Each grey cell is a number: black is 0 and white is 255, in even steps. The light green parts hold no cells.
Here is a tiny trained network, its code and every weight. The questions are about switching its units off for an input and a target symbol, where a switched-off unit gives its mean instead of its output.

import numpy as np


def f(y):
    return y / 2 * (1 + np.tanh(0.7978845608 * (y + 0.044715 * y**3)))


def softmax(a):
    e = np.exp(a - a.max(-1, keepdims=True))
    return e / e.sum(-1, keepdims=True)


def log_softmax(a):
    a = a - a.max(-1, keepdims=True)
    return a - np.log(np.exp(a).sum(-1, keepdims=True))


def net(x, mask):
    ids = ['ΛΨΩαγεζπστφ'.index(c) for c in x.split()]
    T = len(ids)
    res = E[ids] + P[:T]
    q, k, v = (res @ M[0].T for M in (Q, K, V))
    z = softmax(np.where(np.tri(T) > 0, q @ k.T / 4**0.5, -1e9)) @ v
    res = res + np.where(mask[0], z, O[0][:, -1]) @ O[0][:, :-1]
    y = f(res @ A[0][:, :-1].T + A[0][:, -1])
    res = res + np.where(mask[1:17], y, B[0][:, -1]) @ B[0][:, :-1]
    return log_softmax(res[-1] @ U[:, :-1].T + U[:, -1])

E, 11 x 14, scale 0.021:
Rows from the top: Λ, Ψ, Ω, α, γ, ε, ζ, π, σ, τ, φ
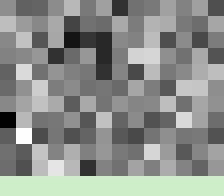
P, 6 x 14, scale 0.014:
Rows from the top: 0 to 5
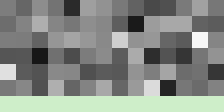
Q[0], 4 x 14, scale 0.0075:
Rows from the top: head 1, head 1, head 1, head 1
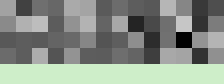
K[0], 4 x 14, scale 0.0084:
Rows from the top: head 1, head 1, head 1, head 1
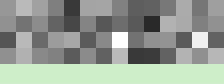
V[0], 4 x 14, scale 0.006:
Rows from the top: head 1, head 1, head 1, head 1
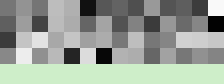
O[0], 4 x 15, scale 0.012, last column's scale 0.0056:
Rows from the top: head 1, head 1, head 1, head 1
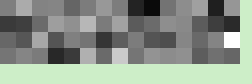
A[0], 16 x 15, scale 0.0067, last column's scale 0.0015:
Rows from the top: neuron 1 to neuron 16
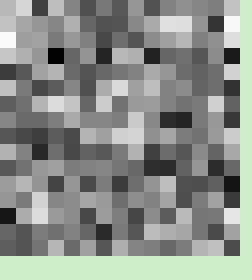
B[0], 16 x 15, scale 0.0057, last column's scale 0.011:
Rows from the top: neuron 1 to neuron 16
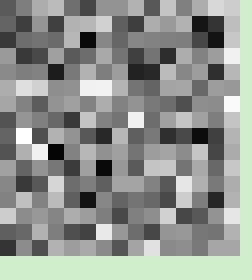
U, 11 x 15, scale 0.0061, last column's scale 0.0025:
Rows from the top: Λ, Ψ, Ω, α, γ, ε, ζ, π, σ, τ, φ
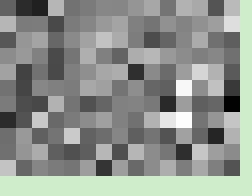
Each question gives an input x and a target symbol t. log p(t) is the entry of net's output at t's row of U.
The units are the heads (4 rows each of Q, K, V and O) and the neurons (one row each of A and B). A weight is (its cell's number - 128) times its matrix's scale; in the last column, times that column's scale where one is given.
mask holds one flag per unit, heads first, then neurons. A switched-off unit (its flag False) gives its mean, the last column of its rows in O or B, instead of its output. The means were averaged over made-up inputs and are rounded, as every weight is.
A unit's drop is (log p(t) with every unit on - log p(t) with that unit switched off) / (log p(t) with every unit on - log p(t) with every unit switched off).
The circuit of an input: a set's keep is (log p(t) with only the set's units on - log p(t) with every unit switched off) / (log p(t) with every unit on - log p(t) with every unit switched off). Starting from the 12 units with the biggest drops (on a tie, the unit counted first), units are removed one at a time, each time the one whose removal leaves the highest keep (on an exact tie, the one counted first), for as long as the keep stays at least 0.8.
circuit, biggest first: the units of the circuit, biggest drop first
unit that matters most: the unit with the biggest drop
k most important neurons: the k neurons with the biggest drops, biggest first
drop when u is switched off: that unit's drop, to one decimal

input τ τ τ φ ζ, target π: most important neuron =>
[neuron 2]
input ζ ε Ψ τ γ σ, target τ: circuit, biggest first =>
[neuron 1; head 1]
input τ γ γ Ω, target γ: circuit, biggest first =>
[head 1; neuron 10; neuron 4]
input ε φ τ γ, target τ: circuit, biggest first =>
[head 1; neuron 1]
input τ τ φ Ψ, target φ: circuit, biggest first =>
[head 1; neuron 11; neuron 3]
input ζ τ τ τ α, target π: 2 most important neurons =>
[neuron 2; neuron 10]
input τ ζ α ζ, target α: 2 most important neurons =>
[neuron 6; neuron 8]
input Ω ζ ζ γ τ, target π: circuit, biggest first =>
[head 1; neuron 7; neuron 2]
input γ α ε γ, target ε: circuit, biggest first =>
[head 1; neuron 4; neuron 8; neuron 9]
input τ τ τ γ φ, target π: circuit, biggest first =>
[neuron 2; neuron 9]
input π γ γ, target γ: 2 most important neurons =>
[neuron 4; neuron 9]
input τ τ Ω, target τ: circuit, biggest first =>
[head 1; neuron 1]
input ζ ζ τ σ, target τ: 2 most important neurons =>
[neuron 1; neuron 10]
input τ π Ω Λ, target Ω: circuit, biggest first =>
[head 1; neuron 10]
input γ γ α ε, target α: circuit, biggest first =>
[head 1]
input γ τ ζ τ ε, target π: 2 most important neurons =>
[neuron 2; neuron 1]
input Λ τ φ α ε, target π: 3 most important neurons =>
[neuron 2; neuron 9; neuron 4]
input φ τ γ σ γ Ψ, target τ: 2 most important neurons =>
[neuron 1; neuron 4]
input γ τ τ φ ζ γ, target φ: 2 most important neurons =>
[neuron 11; neuron 14]
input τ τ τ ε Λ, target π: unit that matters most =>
neuron 2
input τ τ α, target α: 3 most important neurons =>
[neuron 6; neuron 9; neuron 8]
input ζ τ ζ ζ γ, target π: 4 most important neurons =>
[neuron 1; neuron 2; neuron 9; neuron 7]
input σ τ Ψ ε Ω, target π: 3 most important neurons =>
[neuron 10; neuron 1; neuron 2]
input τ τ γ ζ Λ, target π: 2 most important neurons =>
[neuron 2; neuron 10]
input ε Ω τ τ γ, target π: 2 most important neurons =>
[neuron 1; neuron 2]
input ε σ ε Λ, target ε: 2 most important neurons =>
[neuron 4; neuron 8]
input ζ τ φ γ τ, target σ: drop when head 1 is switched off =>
0.3
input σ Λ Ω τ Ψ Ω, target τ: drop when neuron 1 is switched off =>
0.3
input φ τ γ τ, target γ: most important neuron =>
[neuron 4]
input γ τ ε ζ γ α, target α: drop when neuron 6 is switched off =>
0.2
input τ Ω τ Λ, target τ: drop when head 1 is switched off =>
0.3
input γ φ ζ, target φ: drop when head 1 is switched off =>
1.3
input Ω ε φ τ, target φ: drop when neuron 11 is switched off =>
0.6
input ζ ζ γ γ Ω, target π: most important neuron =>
[neuron 10]
